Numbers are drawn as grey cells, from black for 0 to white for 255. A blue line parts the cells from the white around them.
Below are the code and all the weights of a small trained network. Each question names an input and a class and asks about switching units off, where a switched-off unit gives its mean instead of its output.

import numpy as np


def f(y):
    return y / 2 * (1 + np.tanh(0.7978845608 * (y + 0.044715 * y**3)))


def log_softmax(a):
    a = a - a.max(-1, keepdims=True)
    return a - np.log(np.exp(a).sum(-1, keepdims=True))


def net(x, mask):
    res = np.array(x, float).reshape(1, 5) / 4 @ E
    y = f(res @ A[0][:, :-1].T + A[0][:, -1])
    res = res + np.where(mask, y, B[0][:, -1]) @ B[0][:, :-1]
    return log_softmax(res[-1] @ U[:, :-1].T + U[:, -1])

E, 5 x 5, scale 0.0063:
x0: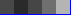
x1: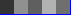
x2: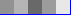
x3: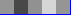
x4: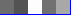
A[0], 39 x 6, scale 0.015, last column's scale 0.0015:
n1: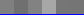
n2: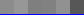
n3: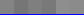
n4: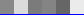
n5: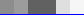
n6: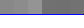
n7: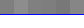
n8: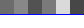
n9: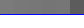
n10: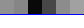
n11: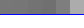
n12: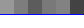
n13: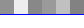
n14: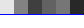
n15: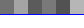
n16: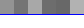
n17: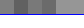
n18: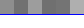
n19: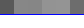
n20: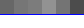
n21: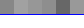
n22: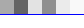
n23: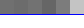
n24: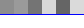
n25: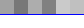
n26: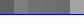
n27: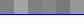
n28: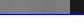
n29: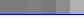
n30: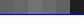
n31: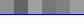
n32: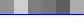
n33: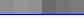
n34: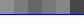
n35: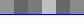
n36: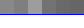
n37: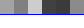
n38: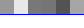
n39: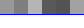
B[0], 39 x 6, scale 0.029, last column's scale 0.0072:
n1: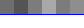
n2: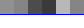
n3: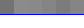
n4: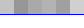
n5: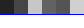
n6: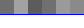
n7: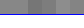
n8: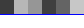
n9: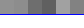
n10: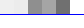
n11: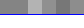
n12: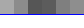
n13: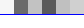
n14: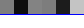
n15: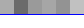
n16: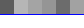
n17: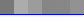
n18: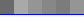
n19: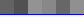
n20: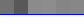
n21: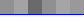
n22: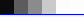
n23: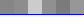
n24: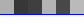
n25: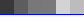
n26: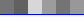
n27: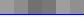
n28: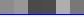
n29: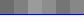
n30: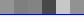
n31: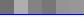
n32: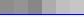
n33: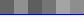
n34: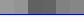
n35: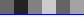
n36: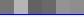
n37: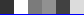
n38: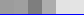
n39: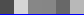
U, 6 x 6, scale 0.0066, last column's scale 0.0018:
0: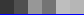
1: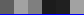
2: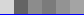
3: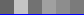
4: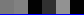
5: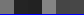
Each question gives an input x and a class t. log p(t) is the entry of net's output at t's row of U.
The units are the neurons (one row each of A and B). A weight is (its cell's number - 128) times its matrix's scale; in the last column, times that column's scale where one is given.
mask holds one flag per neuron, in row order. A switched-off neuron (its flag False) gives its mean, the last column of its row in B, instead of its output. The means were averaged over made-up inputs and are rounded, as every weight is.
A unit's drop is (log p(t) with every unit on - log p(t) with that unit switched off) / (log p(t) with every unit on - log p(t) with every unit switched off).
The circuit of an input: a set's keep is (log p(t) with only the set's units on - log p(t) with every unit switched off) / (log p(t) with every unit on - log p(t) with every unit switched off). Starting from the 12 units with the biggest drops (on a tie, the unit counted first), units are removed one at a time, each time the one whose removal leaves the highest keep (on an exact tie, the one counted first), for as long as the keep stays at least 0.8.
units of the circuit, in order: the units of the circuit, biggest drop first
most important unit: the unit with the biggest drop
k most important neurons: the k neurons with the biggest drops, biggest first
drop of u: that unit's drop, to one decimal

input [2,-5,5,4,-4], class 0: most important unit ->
n5
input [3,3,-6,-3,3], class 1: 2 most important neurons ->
(n22, n38)
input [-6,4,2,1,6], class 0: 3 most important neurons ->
(n22, n10, n25)
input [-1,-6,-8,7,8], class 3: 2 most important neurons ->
(n37, n39)
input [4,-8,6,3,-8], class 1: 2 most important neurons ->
(n8, n5)
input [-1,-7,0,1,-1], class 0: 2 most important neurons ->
(n10, n14)
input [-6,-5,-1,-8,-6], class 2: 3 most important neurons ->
(n14, n13, n4)
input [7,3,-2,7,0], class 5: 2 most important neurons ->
(n22, n38)
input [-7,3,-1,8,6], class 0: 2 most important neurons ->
(n22, n10)
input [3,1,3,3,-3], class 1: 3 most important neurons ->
(n22, n8, n38)
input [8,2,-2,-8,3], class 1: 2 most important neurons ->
(n22, n38)
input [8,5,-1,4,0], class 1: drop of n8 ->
0.2
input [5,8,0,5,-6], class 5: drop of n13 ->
0.1
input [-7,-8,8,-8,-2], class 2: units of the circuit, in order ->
(n13)
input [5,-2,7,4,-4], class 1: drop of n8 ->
0.3
